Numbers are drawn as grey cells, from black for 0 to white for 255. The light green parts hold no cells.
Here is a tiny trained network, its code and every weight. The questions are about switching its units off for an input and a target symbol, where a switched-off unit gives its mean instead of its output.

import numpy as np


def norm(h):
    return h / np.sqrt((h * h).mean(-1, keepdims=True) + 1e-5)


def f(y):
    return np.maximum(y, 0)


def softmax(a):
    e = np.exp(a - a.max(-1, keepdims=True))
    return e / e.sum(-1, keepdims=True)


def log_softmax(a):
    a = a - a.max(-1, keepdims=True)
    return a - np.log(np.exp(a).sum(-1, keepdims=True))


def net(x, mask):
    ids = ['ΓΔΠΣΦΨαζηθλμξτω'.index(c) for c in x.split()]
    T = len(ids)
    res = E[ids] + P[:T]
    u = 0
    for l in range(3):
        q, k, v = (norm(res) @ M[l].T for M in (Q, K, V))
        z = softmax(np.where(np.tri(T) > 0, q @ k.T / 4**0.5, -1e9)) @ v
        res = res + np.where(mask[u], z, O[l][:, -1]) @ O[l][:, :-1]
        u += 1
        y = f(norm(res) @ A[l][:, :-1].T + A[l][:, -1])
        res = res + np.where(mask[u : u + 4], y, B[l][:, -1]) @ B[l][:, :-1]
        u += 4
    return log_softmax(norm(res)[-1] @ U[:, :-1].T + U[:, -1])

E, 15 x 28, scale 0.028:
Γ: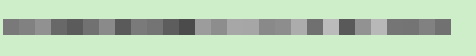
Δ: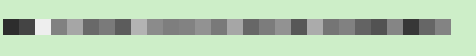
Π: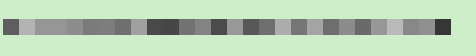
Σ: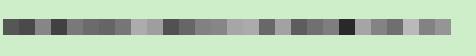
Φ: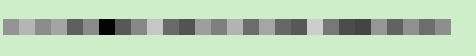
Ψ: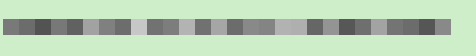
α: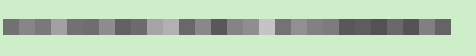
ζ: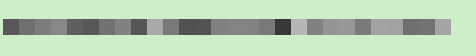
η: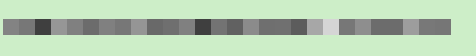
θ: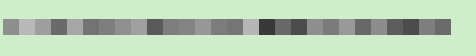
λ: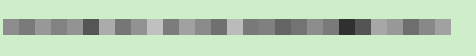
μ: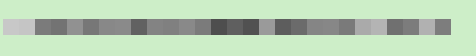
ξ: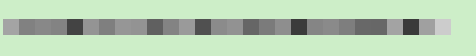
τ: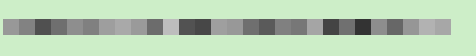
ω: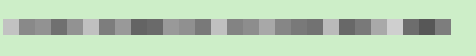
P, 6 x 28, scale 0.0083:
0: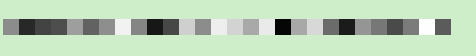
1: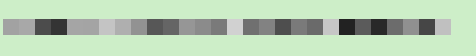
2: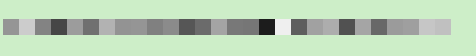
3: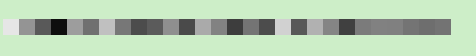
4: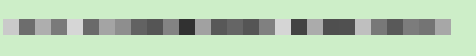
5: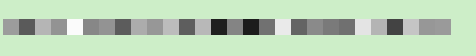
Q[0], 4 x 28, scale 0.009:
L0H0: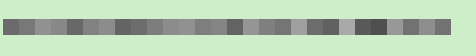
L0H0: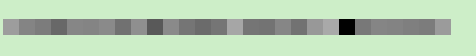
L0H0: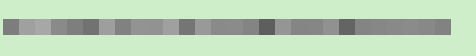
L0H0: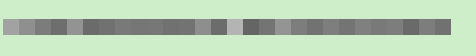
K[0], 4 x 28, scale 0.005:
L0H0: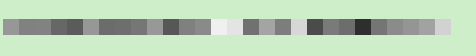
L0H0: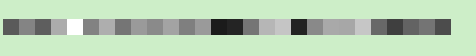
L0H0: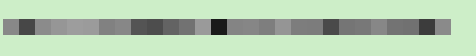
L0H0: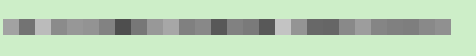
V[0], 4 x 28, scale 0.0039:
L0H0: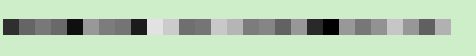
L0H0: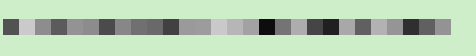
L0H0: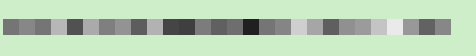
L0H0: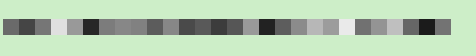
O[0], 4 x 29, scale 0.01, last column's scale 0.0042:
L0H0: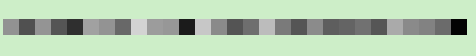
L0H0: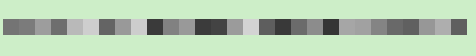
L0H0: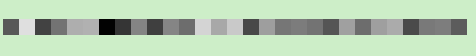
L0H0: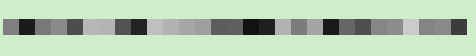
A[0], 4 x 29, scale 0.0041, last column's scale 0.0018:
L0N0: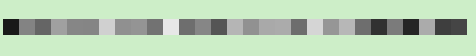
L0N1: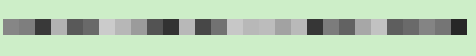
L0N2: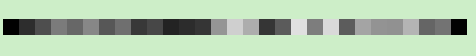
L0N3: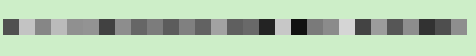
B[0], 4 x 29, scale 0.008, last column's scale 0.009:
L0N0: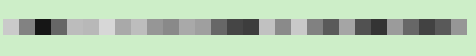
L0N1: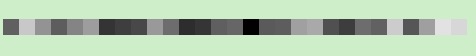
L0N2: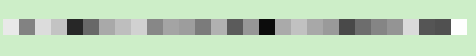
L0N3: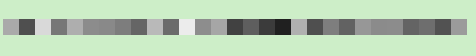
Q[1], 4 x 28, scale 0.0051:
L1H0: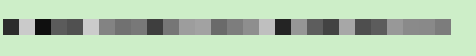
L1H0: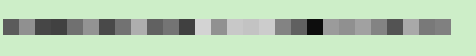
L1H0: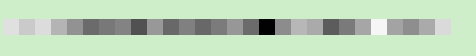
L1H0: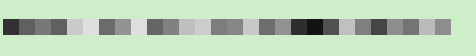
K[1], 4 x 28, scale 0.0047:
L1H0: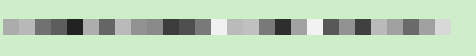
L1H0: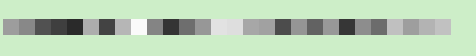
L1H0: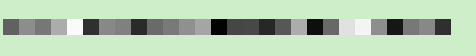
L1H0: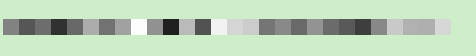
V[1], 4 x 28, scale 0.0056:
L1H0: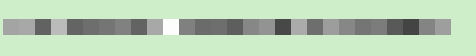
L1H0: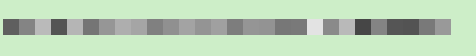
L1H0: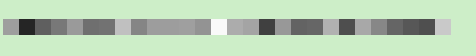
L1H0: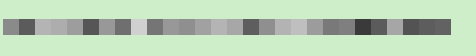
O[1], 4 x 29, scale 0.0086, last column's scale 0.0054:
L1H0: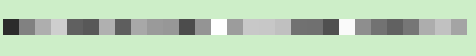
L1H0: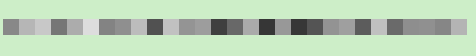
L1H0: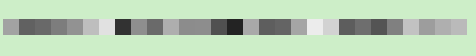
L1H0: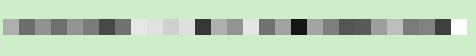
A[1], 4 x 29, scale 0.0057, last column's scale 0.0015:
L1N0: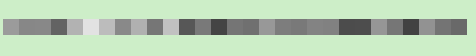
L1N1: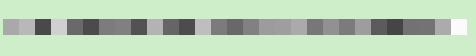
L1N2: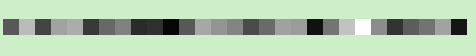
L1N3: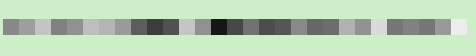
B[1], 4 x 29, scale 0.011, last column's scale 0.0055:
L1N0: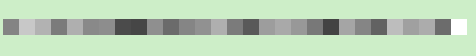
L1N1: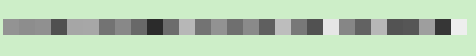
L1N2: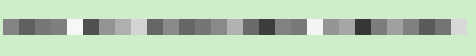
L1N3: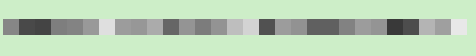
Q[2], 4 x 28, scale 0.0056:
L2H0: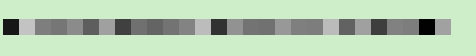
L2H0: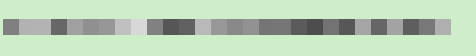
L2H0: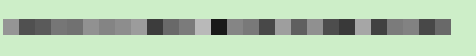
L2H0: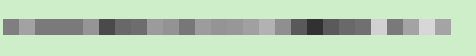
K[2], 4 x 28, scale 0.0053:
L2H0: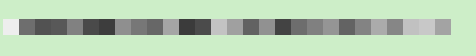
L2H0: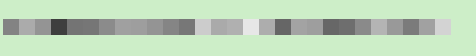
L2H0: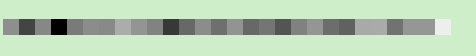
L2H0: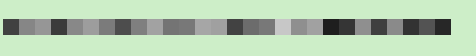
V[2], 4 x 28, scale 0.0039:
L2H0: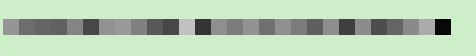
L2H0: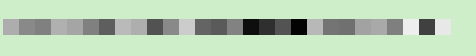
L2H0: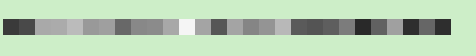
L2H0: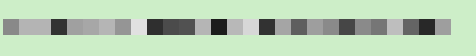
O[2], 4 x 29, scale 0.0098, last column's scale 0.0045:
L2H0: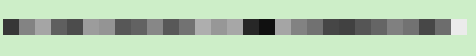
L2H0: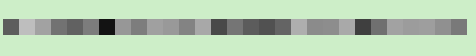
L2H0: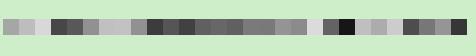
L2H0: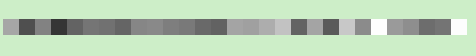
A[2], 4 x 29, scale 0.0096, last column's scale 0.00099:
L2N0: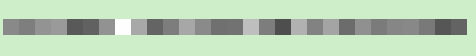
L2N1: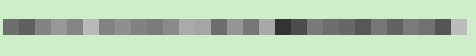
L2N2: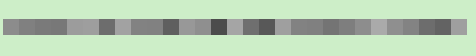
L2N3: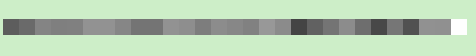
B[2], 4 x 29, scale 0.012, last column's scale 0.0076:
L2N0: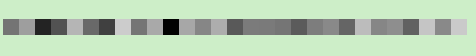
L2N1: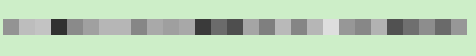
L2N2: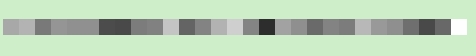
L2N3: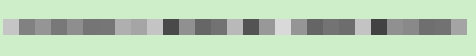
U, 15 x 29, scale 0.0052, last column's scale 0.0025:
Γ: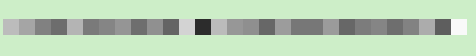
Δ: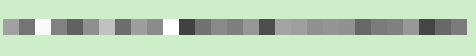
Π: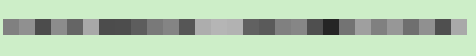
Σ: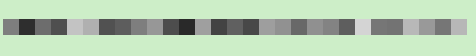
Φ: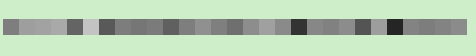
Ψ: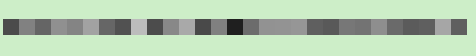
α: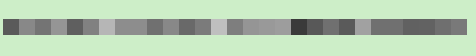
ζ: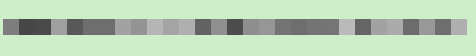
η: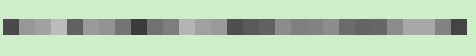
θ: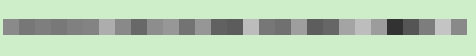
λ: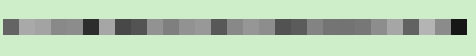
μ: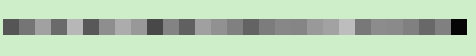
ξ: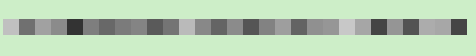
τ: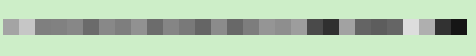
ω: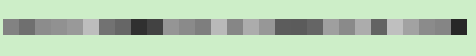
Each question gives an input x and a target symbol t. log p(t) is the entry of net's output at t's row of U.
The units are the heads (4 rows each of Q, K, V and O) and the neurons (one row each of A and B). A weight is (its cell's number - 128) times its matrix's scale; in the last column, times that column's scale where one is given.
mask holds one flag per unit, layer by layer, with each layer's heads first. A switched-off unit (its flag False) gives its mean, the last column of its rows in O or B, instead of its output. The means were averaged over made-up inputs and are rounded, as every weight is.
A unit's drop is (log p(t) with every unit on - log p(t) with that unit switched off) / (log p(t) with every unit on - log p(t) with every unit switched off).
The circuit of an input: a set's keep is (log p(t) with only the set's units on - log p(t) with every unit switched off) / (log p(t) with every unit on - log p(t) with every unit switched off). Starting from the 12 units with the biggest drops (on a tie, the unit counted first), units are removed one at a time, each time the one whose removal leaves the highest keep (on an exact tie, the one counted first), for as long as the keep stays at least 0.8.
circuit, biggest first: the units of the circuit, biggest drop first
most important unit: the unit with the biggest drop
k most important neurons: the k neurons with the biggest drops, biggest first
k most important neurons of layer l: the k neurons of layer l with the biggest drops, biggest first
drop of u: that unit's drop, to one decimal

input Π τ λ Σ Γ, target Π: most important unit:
L1H0
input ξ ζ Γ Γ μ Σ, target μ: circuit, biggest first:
[L1H0 L1N2]
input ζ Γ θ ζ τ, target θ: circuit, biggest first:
[L0H0 L1H0 L1N3]
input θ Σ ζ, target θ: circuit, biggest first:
[L1H0 L0H0 L1N3]
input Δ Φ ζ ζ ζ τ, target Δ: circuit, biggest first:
[L2H0 L2N0]
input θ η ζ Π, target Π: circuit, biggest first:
[L2N2 L1H0]
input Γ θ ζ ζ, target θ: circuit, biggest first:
[L1H0 L1N3 L0H0]
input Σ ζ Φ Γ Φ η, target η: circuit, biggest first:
[L2H0 L0H0]
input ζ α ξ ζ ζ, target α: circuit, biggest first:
[L2H0 L1H0]
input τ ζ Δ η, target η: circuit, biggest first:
[L0H0 L2H0]
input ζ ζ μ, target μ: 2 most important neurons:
[L1N2 L0N2]
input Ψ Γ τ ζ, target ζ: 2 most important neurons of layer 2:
[L2N0 L2N2]
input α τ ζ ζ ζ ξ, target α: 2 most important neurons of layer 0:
[L0N0 L0N2]
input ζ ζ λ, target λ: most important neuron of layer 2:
[L2N2]
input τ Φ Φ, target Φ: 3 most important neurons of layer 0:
[L0N2 L0N1 L0N0]
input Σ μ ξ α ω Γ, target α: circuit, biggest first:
[L1H0 L2H0]
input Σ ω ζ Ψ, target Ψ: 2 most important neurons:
[L0N1 L2N2]
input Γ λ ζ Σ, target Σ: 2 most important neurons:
[L1N1 L2N2]
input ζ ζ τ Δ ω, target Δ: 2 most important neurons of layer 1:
[L1N0 L1N1]
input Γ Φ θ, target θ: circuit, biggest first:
[L1H0 L0H0 L1N3]
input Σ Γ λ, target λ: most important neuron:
[L0N2]
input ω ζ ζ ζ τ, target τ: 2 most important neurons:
[L1N0 L0N2]
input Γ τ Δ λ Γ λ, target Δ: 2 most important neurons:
[L2N0 L2N2]
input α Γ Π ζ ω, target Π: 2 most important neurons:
[L2N2 L1N1]
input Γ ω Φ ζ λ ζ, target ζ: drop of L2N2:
0.3
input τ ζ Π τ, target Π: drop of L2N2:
0.2
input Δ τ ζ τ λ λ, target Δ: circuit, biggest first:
[L2N0]
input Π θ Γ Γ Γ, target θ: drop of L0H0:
0.7
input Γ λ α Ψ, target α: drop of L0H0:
0.1
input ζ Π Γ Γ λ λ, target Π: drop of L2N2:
0.3
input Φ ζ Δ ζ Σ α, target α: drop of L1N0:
0.0
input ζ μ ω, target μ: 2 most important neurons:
[L1N2 L0N2]
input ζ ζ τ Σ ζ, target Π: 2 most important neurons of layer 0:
[L0N2 L0N0]
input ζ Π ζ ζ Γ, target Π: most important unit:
L2N2
